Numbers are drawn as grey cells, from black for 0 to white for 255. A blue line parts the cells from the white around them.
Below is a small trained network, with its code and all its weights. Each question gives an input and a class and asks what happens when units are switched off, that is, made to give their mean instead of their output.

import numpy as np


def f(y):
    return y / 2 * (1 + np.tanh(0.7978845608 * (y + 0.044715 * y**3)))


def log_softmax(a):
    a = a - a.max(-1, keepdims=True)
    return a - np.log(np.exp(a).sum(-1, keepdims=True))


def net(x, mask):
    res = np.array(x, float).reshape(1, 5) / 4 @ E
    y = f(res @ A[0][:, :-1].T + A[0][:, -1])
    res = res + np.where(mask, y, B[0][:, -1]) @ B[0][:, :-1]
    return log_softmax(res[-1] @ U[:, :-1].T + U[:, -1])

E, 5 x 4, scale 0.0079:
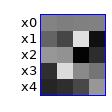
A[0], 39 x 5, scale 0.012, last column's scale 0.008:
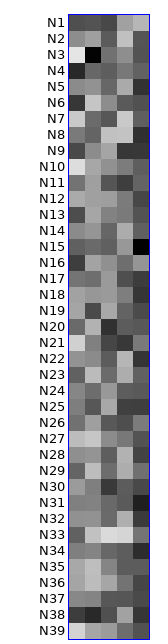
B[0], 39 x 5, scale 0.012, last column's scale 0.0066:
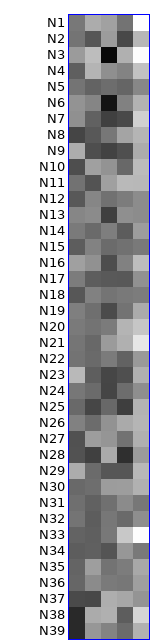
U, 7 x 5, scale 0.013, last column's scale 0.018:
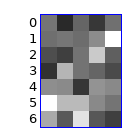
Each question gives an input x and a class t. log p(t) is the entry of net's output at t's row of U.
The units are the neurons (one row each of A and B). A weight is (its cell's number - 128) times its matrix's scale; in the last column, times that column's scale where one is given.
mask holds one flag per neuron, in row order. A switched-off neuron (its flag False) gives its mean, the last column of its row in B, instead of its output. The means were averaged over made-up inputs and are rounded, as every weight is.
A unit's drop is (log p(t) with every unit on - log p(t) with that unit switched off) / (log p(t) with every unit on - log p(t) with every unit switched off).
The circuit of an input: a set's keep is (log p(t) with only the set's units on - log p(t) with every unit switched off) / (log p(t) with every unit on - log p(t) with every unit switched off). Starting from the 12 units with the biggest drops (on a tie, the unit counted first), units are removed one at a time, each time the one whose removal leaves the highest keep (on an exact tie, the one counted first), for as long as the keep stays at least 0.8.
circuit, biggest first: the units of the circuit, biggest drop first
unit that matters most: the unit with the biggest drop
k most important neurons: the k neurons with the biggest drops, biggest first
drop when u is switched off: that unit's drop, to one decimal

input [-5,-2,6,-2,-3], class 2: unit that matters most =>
N21
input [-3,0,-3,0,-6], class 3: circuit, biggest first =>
(N39, N10, N27)
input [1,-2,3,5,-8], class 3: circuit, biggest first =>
(N27, N39)
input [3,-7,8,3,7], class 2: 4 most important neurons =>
(N20, N11, N30, N26)
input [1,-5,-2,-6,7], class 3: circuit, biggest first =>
(N38, N1)
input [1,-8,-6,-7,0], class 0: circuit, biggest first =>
(N7, N28)
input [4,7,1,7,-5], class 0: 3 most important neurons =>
(N9, N3, N25)
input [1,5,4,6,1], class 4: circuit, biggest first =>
(N6, N16)
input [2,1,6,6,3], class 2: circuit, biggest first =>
(N11, N20)
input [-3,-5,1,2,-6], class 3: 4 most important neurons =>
(N27, N10, N39, N35)
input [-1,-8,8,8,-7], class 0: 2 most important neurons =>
(N23, N29)
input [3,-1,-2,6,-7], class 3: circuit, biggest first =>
(N27, N39)
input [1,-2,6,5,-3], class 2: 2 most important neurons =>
(N11, N20)
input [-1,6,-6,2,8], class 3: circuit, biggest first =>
(N38)
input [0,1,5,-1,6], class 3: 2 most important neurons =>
(N38, N1)
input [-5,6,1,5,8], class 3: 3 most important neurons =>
(N4, N38, N1)
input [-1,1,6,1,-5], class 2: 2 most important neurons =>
(N21, N11)
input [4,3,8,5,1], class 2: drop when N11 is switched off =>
0.1
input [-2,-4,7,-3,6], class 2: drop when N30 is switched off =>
0.2
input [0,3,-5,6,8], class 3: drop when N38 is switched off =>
0.5
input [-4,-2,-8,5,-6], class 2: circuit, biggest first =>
(N33)
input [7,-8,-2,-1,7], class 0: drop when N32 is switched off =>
0.0
